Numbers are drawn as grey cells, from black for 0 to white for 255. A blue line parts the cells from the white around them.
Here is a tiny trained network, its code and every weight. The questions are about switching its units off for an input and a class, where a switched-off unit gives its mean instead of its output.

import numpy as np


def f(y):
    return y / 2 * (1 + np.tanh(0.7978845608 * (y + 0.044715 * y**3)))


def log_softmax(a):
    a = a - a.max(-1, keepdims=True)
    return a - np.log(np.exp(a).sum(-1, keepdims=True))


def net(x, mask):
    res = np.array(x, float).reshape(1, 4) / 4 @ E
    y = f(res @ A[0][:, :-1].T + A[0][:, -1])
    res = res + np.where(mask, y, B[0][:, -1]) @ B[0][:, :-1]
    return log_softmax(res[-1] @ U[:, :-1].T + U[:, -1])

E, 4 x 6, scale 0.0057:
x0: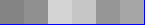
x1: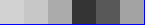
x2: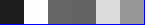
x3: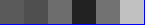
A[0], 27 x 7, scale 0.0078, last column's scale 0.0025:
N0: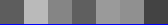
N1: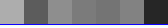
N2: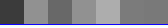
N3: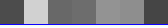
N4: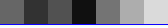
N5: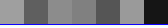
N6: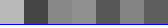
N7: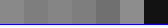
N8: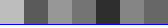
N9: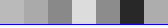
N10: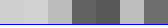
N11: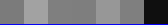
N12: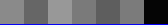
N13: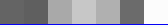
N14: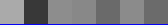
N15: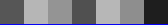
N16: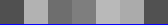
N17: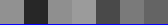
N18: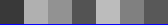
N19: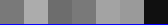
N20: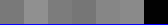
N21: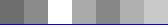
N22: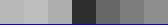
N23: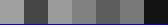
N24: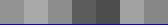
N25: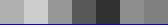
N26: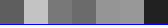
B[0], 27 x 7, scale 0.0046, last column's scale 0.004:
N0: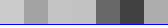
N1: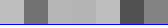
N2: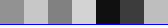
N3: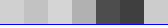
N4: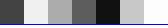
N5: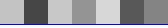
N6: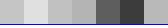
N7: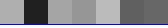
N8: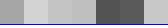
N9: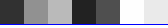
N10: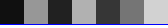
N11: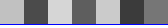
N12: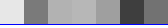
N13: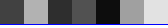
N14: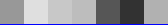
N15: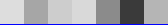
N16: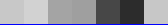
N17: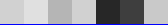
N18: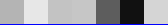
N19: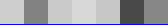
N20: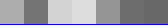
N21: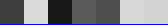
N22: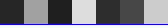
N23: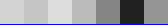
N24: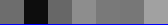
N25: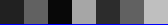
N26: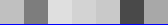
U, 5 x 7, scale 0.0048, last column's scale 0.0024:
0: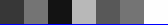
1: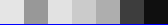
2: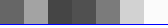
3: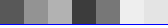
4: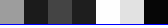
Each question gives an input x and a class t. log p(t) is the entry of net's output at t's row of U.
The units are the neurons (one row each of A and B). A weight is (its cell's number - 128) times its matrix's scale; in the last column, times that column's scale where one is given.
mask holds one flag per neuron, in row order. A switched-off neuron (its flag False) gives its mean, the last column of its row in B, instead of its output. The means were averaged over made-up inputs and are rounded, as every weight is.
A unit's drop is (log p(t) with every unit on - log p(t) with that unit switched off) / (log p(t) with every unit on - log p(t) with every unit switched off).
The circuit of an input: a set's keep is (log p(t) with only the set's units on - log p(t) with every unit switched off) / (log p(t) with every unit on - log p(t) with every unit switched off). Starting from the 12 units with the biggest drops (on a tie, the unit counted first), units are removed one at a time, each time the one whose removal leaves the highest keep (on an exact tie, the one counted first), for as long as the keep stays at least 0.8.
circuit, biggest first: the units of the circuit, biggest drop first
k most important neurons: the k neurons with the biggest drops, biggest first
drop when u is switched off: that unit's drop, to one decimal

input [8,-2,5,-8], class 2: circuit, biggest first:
[N21; N9]
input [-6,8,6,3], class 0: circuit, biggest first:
[N22; N25]
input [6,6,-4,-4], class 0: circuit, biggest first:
[N10; N25]
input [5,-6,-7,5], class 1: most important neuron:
[N17]
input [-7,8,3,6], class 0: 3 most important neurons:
[N22; N25; N10]
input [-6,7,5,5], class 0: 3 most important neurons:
[N22; N25; N10]
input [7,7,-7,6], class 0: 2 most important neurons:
[N10; N25]
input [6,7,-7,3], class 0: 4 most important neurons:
[N10; N25; N22; N21]
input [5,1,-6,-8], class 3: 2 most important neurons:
[N9; N21]
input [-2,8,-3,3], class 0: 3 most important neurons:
[N22; N25; N10]
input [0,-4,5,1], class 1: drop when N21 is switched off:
0.1
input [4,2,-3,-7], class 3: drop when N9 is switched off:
0.4
